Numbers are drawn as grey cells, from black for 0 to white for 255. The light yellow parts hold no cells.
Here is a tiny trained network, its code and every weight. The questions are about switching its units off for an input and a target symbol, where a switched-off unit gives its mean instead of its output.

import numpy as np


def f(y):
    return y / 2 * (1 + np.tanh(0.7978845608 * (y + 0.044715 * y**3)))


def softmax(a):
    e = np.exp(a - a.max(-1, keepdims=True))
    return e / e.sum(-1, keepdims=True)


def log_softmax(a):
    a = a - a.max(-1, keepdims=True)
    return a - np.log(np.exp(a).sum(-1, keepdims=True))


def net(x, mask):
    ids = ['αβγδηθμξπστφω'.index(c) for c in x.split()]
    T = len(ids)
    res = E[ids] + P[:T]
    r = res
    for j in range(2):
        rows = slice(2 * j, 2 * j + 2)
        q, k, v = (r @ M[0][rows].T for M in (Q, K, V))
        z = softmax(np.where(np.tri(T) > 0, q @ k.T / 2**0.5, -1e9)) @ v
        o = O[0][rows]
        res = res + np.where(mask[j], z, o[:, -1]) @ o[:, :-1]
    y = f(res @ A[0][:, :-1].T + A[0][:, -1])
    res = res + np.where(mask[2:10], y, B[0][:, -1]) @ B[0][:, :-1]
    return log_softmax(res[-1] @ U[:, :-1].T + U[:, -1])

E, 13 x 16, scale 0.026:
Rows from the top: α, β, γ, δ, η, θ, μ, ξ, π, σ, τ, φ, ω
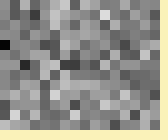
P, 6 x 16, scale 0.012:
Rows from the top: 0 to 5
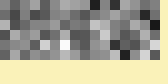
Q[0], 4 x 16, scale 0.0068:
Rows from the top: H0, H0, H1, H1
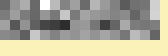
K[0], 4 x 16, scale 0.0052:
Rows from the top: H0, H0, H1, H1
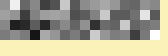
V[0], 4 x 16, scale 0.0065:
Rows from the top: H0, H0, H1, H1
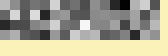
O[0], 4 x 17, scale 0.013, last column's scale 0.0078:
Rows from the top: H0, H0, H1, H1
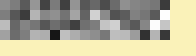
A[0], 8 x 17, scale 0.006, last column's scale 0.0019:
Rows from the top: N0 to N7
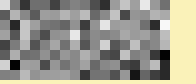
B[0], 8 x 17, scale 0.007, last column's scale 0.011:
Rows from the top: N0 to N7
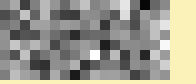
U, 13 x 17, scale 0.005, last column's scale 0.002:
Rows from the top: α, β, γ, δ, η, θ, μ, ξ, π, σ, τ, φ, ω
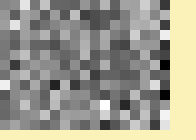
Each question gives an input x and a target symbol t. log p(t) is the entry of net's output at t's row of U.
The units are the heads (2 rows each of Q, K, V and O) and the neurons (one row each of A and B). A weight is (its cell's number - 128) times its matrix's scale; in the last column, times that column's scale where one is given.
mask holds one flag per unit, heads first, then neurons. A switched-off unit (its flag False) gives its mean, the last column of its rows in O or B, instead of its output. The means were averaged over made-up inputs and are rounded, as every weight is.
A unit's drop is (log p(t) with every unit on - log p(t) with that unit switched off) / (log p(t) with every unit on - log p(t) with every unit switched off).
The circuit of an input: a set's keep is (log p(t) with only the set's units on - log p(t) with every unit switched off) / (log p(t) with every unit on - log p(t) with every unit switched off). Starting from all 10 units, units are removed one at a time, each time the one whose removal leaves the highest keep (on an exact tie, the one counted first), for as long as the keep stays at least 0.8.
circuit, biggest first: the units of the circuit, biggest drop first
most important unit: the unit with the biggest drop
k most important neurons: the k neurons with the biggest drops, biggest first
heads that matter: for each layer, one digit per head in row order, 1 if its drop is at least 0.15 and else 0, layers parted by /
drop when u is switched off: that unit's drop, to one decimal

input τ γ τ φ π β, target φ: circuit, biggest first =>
H1, N1
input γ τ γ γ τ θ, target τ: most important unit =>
H1
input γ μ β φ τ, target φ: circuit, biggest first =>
H1, N6
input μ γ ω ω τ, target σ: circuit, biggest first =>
H1, N5
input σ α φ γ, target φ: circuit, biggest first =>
H1, N6
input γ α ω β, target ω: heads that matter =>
01
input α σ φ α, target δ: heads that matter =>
01
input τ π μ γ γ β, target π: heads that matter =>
01
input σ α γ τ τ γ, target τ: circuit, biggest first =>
H1, N4
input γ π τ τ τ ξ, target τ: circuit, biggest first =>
H1, H0
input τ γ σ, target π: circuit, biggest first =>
H1, N2
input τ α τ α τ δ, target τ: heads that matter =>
01
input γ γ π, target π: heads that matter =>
01
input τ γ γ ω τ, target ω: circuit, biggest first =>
H1, H0
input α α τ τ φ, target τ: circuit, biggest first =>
H0
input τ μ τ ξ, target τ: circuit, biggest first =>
H1, N7
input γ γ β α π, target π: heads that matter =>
11
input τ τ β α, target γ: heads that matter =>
10
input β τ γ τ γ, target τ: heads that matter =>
10
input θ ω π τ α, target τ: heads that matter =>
10
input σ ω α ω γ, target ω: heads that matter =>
11
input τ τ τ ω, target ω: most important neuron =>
N4
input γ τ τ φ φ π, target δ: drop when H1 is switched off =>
1.2
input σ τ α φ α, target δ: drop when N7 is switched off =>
-0.1
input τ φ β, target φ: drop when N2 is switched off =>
0.1
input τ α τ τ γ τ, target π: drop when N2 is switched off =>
0.2
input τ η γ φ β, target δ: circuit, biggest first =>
H1
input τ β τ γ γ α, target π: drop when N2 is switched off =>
-0.1
